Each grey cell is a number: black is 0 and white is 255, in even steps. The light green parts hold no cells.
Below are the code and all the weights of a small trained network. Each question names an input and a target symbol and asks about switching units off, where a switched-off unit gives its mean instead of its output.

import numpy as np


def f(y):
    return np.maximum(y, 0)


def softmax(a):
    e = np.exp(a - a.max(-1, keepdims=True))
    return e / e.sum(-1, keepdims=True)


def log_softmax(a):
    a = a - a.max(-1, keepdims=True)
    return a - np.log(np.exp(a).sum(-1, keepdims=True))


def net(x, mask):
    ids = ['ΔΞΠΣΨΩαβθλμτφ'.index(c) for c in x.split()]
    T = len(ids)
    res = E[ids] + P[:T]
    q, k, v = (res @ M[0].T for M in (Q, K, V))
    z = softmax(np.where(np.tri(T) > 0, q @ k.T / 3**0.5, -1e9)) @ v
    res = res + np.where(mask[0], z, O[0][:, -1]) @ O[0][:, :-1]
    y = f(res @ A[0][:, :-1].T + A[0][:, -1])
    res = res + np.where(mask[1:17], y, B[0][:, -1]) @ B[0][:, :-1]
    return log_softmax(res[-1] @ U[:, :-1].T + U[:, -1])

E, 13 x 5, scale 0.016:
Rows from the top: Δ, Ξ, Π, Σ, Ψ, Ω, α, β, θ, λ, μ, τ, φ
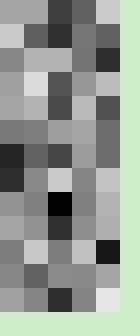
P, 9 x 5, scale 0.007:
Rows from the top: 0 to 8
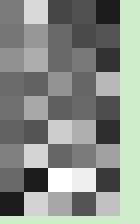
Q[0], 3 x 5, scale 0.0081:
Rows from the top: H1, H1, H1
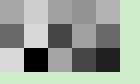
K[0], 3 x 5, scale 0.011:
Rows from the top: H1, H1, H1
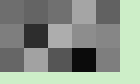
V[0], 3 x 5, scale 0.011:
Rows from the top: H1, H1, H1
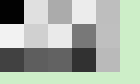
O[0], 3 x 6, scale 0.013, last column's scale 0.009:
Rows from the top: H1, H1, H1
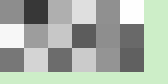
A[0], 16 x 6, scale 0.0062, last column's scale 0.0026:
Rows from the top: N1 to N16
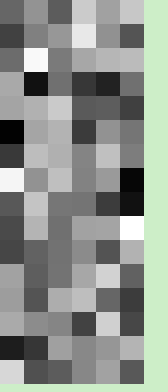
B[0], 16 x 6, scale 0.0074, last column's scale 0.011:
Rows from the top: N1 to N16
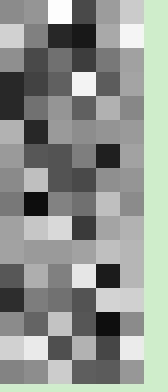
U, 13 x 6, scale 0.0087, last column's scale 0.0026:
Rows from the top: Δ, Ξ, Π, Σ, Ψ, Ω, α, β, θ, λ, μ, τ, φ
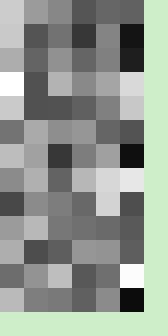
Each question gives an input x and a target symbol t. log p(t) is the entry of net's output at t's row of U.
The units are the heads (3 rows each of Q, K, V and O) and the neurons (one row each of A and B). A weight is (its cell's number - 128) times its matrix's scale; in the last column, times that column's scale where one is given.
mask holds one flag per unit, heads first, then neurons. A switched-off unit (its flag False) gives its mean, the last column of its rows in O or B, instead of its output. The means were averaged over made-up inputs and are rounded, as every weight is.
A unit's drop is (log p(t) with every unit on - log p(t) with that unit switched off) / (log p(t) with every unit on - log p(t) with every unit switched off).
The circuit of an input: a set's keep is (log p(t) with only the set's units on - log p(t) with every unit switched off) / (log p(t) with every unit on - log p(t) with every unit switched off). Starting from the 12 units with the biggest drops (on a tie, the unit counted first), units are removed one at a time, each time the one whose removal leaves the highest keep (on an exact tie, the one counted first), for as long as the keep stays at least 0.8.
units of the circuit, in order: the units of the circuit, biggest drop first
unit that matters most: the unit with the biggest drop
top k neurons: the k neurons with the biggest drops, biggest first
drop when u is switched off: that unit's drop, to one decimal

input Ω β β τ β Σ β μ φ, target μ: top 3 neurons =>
N4, N1, N10
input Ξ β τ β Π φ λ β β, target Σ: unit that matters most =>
N2
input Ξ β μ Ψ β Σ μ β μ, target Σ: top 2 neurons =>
N2, N1
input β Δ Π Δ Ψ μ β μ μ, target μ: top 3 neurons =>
N4, N1, N10
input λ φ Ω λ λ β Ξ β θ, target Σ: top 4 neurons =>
N1, N16, N2, N4
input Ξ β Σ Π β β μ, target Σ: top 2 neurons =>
N1, N2
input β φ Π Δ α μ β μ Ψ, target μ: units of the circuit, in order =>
H1, N4
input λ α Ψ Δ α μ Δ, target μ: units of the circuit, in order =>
H1, N4, N1
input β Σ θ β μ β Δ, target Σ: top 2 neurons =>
N1, N16
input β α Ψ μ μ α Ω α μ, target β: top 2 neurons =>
N11, N15
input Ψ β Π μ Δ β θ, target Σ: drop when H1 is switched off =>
0.6
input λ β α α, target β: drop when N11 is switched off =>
0.3
